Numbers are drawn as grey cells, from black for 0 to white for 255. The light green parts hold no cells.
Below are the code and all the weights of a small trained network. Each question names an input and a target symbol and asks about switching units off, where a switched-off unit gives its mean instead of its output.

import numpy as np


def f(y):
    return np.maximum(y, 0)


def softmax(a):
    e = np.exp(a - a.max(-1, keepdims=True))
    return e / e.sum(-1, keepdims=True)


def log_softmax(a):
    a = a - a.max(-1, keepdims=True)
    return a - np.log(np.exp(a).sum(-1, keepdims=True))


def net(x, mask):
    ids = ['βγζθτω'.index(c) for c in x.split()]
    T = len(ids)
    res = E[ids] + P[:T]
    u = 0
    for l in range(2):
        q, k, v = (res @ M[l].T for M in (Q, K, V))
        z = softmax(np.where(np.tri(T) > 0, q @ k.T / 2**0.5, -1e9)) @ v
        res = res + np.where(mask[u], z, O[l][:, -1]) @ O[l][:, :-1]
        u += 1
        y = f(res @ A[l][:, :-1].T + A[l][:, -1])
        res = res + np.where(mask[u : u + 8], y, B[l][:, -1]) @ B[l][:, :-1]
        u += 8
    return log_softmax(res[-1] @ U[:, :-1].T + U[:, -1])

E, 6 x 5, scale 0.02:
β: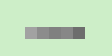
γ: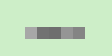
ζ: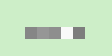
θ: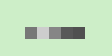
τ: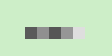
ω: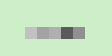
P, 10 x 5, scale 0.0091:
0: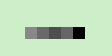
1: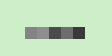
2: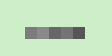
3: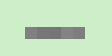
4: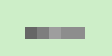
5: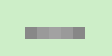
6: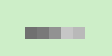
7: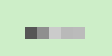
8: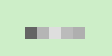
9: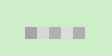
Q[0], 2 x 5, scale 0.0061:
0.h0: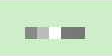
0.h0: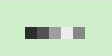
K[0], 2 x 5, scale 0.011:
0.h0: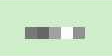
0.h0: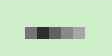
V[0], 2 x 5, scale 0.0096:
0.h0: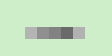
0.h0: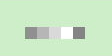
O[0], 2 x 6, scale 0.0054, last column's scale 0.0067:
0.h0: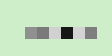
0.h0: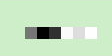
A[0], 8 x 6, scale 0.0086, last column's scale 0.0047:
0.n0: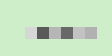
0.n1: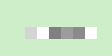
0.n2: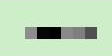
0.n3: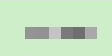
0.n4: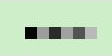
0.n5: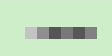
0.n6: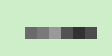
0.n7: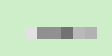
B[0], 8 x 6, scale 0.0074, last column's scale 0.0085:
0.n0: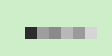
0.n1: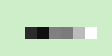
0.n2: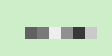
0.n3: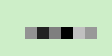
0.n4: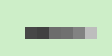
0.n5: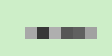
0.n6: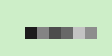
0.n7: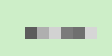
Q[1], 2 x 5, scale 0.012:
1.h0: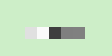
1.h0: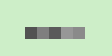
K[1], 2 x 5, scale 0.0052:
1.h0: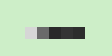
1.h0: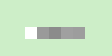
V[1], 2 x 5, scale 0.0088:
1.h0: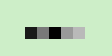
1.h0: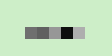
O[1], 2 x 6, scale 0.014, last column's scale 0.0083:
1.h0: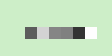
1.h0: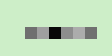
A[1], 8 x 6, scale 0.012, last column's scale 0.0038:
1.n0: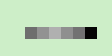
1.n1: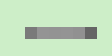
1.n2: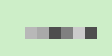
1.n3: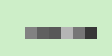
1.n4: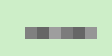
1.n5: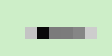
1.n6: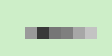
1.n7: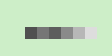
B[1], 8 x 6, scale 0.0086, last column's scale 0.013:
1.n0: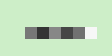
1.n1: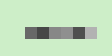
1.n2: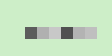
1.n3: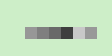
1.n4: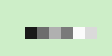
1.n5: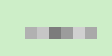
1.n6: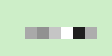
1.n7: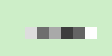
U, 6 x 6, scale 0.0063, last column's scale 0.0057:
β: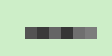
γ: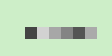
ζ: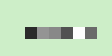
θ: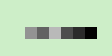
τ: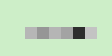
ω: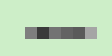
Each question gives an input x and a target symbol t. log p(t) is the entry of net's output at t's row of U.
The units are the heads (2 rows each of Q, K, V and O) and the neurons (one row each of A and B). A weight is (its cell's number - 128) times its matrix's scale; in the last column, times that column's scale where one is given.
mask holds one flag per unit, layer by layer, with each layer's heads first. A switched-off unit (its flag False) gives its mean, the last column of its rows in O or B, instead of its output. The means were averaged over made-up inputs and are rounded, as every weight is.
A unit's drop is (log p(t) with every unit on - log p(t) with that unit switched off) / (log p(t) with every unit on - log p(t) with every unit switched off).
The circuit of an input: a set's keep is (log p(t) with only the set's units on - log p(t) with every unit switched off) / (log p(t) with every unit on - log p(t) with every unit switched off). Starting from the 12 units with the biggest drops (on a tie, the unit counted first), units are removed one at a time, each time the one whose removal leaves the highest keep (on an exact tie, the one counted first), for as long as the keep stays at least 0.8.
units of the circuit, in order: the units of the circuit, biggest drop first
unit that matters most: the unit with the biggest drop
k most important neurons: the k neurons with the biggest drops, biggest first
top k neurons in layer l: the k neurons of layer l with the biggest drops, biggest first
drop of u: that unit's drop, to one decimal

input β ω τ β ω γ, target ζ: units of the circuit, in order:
[0.h0, 1.h0, 0.n0]
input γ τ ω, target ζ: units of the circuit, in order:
[0.n0, 0.h0, 1.h0]
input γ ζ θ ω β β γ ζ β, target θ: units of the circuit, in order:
[1.h0]
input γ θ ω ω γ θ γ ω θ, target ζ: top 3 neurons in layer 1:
[1.n2, 1.n0, 1.n1]
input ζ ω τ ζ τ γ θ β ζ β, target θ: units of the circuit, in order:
[1.h0, 1.n0]
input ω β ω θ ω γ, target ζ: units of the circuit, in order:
[0.h0, 1.h0]
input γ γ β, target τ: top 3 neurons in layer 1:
[1.n6, 1.n4, 1.n0]
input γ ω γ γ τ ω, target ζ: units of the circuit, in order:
[0.n0, 0.n1, 1.h0]
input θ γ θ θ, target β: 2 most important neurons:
[1.n7, 1.n4]
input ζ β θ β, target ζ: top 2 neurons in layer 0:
[0.n2, 0.n1]
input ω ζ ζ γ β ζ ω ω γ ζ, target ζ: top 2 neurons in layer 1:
[1.n4, 1.n7]
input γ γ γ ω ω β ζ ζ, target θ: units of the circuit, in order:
[1.h0, 1.n0]
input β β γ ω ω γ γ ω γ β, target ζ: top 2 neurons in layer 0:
[0.n3, 0.n0]
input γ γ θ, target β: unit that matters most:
0.h0
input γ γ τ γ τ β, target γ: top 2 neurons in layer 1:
[1.n7, 1.n0]
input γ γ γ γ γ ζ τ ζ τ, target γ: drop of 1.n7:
0.1
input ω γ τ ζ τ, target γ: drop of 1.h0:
0.4
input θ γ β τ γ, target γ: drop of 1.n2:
-0.1
